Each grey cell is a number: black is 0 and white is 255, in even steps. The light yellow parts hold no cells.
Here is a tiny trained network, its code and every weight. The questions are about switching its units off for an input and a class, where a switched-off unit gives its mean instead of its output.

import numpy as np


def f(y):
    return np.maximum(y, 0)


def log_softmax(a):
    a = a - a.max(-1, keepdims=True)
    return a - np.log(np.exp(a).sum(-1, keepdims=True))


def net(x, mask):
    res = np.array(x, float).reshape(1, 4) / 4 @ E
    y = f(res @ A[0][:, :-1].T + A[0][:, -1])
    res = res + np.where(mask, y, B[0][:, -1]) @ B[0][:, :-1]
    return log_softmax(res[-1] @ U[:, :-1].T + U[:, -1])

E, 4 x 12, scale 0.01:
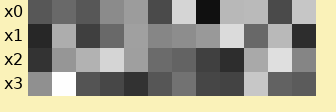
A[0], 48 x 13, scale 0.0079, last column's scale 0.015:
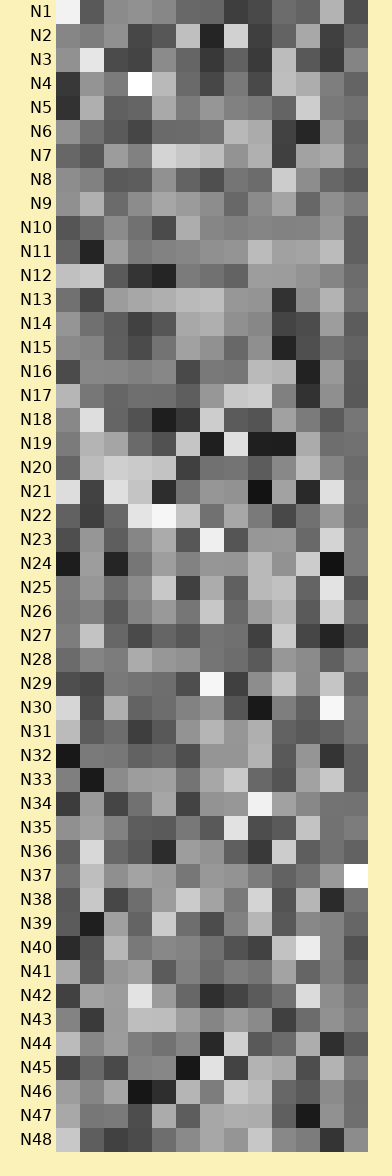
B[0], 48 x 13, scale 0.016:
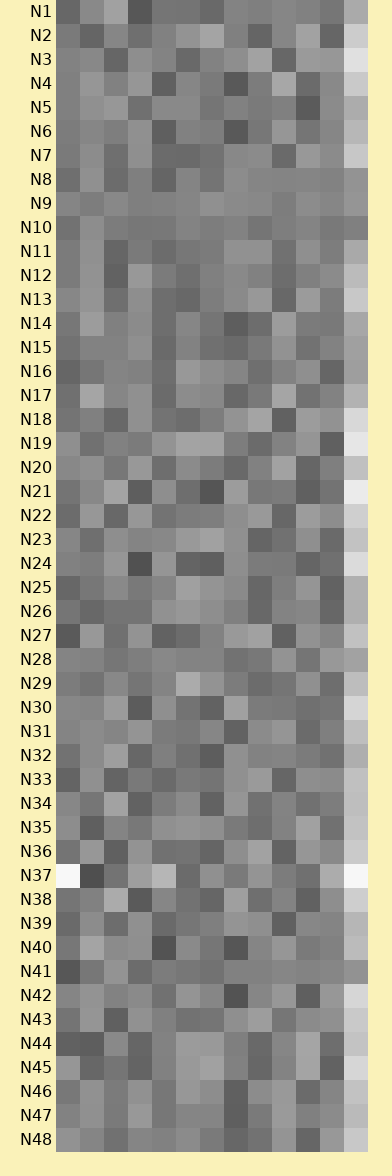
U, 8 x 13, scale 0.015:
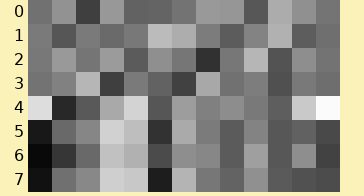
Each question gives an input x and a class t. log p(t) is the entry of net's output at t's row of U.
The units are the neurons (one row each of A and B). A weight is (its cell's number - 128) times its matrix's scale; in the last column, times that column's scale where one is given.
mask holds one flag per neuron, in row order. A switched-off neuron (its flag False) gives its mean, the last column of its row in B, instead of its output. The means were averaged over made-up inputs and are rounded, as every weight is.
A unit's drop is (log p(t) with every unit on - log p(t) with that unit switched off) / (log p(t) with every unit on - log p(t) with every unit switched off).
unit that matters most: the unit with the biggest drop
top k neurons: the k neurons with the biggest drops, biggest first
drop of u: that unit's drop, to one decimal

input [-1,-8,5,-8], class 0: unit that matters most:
N22
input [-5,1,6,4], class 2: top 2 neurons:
N42, N4
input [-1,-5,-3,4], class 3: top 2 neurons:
N21, N30
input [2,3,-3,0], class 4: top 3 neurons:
N21, N40, N4
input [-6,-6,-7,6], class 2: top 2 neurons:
N46, N6
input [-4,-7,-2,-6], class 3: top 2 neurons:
N21, N30
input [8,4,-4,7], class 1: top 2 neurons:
N45, N23
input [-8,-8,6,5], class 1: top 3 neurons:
N19, N2, N44
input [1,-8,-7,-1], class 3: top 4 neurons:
N21, N30, N1, N42
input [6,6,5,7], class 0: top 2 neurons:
N18, N36
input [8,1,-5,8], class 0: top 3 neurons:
N18, N36, N27
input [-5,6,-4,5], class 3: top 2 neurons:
N38, N24
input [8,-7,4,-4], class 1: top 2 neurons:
N45, N29
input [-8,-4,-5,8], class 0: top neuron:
N3
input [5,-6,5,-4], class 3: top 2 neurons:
N21, N30
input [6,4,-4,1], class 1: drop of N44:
0.0
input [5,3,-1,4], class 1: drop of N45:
0.3
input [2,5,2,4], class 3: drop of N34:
0.1
